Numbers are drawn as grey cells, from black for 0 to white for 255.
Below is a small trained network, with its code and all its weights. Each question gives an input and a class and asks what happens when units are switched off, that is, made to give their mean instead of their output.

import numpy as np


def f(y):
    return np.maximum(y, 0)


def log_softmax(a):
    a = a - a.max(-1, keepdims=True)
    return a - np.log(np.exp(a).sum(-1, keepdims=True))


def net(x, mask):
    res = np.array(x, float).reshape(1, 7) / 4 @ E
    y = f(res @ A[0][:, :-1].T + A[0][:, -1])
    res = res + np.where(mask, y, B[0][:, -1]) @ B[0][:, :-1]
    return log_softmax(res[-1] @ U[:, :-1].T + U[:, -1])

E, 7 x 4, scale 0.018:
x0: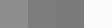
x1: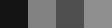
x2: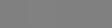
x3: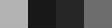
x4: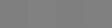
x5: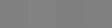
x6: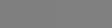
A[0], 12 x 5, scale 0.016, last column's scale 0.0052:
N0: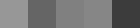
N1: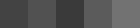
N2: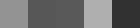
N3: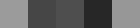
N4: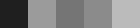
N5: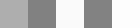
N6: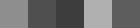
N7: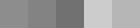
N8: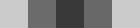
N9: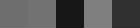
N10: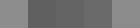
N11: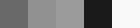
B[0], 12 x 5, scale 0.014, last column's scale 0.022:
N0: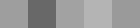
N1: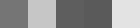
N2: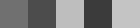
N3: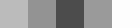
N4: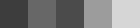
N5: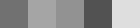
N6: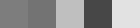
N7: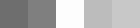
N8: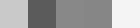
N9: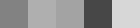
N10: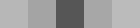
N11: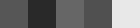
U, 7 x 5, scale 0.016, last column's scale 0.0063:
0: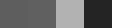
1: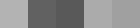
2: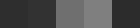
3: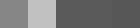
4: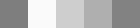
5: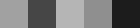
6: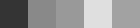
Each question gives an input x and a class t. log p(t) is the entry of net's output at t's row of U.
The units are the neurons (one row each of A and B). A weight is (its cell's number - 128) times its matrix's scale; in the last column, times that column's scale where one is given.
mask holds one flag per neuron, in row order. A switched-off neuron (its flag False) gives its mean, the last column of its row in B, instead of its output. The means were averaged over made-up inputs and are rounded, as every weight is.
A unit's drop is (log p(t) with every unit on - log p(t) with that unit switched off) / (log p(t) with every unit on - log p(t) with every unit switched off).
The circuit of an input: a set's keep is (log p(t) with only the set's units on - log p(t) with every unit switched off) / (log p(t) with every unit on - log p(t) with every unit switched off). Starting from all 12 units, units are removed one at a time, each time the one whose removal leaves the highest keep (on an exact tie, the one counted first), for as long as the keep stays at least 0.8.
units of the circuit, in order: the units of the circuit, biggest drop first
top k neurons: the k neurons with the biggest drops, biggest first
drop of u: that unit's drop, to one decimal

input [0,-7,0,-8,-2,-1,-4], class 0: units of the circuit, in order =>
N3
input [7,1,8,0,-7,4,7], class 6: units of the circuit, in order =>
N8, N9
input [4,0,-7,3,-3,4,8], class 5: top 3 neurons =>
N5, N11, N1
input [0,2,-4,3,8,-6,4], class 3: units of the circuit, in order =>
N11, N7
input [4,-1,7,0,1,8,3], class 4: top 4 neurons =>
N11, N8, N4, N7
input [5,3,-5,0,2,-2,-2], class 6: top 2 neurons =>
N11, N7
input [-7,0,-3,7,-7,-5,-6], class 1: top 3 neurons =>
N8, N3, N5
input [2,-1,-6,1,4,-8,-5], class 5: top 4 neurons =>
N1, N9, N11, N5
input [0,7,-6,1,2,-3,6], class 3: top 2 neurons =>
N1, N11
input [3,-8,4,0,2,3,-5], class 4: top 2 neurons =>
N11, N5
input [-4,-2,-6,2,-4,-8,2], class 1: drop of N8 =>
0.0
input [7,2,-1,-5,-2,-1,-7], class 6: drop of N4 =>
0.2
